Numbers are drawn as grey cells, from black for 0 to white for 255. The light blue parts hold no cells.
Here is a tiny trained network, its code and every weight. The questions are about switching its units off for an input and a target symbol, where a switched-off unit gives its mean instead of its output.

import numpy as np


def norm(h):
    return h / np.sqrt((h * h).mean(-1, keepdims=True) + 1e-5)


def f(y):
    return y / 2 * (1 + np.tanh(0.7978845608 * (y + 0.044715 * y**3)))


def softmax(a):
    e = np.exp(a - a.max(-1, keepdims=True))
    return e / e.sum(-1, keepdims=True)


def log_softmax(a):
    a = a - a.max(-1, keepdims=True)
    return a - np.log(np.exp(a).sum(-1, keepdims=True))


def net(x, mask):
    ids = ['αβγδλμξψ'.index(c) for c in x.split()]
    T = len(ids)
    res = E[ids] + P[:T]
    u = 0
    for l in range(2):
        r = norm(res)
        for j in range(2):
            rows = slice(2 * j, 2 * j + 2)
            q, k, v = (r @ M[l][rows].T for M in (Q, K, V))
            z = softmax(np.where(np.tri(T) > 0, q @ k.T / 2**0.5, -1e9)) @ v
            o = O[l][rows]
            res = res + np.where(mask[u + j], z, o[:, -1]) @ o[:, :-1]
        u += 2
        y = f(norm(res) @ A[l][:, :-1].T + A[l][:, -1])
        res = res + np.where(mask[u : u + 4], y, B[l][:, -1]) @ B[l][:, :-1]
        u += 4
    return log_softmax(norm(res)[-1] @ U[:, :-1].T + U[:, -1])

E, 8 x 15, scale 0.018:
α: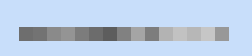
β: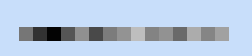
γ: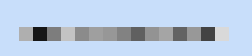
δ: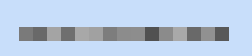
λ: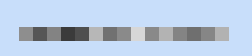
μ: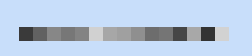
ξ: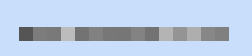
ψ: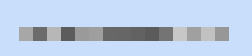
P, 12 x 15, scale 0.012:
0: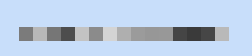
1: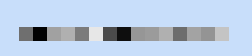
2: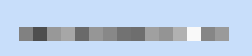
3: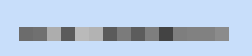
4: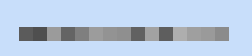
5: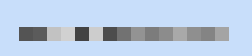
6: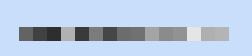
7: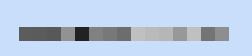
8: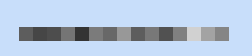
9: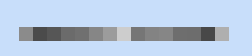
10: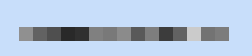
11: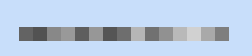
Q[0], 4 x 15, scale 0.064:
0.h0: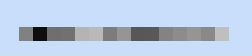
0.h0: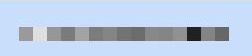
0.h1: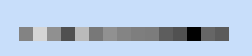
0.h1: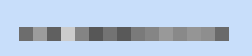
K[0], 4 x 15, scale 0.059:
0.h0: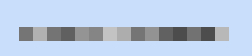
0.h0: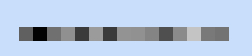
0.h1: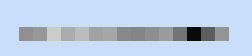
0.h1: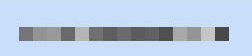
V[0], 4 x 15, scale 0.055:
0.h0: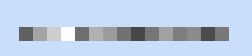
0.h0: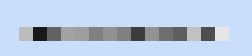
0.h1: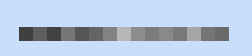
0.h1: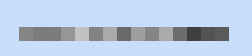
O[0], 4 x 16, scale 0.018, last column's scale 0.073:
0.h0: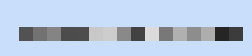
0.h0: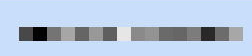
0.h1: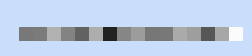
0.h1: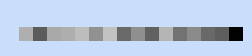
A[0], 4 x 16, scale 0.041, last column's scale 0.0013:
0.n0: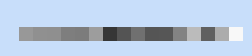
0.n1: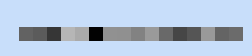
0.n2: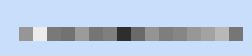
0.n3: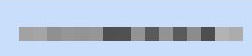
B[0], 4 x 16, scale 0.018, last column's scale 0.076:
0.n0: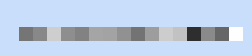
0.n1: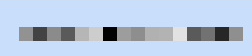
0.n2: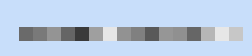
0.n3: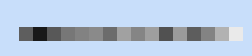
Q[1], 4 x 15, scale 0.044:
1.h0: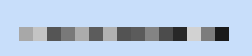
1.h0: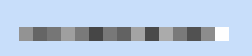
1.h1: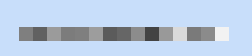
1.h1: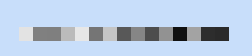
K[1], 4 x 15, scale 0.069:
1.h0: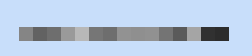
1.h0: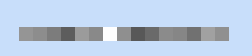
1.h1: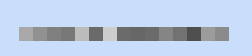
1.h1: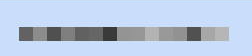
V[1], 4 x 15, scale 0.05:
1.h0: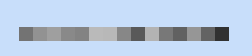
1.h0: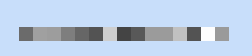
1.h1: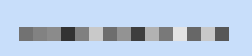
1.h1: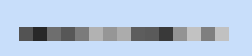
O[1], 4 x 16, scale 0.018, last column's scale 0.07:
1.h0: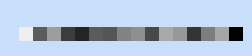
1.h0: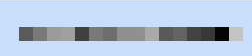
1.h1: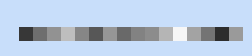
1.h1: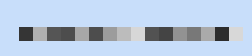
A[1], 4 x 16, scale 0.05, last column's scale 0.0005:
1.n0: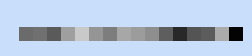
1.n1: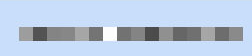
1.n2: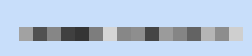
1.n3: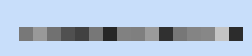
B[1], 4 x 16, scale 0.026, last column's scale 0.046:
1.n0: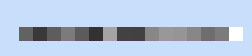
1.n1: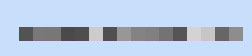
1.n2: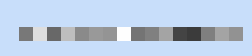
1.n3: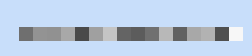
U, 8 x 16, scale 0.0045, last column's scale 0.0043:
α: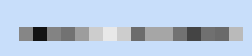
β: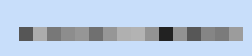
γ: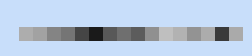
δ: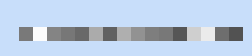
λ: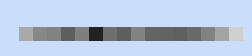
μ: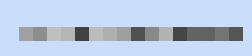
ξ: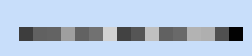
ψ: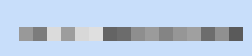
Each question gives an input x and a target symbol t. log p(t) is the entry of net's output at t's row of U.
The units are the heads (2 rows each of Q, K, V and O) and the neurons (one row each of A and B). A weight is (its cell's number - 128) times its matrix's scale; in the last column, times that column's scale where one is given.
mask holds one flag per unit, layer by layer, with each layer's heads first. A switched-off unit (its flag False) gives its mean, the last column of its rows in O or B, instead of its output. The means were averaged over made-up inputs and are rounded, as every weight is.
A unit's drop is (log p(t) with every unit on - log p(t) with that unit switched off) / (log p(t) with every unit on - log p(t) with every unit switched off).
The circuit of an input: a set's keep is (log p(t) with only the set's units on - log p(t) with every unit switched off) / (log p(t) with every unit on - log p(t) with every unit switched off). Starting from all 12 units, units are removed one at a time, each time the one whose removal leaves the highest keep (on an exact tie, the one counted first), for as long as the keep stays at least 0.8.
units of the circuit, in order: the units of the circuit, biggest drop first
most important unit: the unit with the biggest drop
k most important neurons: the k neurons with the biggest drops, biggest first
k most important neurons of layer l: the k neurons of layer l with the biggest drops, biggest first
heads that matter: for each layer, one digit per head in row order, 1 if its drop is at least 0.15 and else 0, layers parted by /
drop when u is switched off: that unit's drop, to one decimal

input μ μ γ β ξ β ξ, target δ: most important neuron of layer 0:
0.n0
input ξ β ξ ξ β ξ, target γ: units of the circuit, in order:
0.h0; 1.h0; 1.h1
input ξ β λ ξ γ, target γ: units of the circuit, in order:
0.h0; 1.h1; 1.h0
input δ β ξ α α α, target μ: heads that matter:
11 / 01
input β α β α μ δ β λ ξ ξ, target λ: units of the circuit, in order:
0.h0; 1.h1
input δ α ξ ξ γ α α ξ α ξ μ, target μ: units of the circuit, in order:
0.h1; 1.h1; 0.h0; 1.h0
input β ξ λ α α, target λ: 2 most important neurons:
1.n0; 0.n2
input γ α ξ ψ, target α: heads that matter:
11 / 10
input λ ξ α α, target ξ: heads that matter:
01 / 11
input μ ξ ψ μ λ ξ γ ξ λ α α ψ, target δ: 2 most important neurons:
0.n0; 0.n3
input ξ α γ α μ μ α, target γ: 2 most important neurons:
0.n3; 0.n2
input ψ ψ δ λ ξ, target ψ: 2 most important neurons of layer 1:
1.n0; 1.n3
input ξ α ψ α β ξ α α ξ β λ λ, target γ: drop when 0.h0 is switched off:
0.9
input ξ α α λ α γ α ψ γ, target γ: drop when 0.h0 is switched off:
0.8
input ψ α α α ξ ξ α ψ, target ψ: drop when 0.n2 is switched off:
0.2
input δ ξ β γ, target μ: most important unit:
0.h1
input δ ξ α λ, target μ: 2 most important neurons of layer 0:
0.n2; 0.n3
